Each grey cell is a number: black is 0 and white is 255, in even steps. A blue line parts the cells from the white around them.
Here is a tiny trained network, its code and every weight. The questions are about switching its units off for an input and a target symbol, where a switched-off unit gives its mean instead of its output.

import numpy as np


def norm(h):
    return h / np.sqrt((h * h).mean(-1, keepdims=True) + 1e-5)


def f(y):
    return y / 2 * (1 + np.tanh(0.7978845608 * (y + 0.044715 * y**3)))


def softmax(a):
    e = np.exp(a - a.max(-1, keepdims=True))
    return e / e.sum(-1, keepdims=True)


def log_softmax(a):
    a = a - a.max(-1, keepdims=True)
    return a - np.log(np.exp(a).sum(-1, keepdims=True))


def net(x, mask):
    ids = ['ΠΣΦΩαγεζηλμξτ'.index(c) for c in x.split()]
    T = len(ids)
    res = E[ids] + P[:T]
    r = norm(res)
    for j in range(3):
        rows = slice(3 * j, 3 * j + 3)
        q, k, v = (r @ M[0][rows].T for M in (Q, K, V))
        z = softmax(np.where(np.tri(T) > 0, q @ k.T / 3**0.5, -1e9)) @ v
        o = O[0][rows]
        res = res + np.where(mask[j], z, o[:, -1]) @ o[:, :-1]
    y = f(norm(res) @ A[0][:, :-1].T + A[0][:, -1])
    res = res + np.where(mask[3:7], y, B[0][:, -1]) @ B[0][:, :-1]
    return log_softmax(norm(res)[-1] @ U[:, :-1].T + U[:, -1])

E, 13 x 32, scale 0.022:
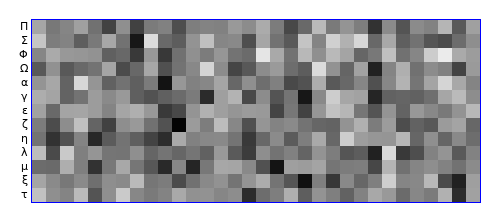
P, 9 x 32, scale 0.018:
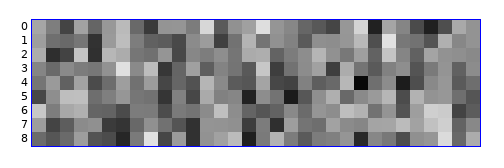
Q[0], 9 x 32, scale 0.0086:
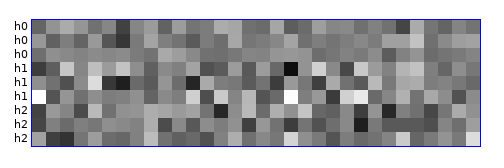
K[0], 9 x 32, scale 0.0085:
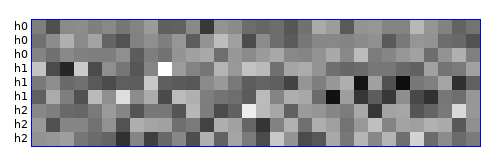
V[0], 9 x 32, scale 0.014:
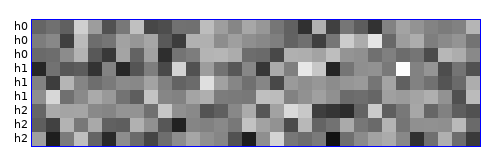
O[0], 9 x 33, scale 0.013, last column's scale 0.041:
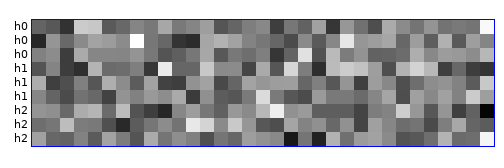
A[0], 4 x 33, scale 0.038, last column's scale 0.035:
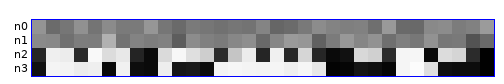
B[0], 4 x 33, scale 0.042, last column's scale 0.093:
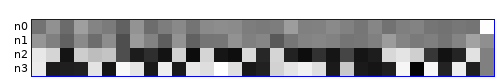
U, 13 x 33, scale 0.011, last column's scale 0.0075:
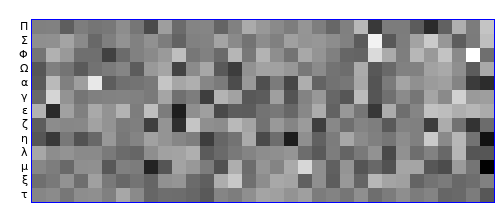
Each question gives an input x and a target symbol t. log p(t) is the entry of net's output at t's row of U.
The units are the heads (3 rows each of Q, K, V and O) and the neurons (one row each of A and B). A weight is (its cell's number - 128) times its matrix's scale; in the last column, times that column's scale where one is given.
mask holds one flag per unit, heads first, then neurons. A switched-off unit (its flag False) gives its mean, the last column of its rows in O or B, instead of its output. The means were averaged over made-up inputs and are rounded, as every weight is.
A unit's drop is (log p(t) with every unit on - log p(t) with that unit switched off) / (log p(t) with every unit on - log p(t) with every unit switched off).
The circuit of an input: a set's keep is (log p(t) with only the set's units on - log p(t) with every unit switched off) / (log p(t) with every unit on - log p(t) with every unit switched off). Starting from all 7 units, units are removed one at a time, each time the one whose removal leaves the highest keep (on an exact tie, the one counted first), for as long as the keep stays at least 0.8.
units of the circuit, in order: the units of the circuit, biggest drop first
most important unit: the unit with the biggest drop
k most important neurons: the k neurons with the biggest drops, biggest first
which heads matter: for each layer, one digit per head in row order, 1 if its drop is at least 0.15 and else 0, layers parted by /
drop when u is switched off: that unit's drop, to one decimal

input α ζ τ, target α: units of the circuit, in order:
(h1 h0)
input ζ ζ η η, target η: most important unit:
h2
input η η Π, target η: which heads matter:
011
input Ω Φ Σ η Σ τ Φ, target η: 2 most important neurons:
(n0 n1)
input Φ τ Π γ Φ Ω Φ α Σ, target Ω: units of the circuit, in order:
(h1 n1)
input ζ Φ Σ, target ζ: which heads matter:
001
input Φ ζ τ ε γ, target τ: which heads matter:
001
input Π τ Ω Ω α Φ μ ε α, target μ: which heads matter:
101
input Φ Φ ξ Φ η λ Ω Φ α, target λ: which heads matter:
100
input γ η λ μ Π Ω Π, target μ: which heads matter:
110
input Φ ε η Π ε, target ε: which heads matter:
010
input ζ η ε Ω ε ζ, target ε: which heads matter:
010
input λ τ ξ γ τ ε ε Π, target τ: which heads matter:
001
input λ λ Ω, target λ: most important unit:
h0
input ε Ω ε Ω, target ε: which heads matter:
011
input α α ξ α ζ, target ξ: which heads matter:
100
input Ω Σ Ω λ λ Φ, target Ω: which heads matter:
010
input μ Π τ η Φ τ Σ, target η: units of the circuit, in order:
(h1 n0 n1)
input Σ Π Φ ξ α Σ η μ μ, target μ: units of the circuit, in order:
(h2 h0)
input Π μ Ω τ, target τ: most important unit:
h2
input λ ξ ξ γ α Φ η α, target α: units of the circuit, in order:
(h1 n1)
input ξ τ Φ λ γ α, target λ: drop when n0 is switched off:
0.0
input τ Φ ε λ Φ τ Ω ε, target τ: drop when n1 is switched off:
0.1
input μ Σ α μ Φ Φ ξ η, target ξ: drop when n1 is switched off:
0.1
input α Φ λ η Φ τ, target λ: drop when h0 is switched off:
1.0
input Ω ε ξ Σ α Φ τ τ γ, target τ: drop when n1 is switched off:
0.1
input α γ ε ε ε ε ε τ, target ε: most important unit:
h1
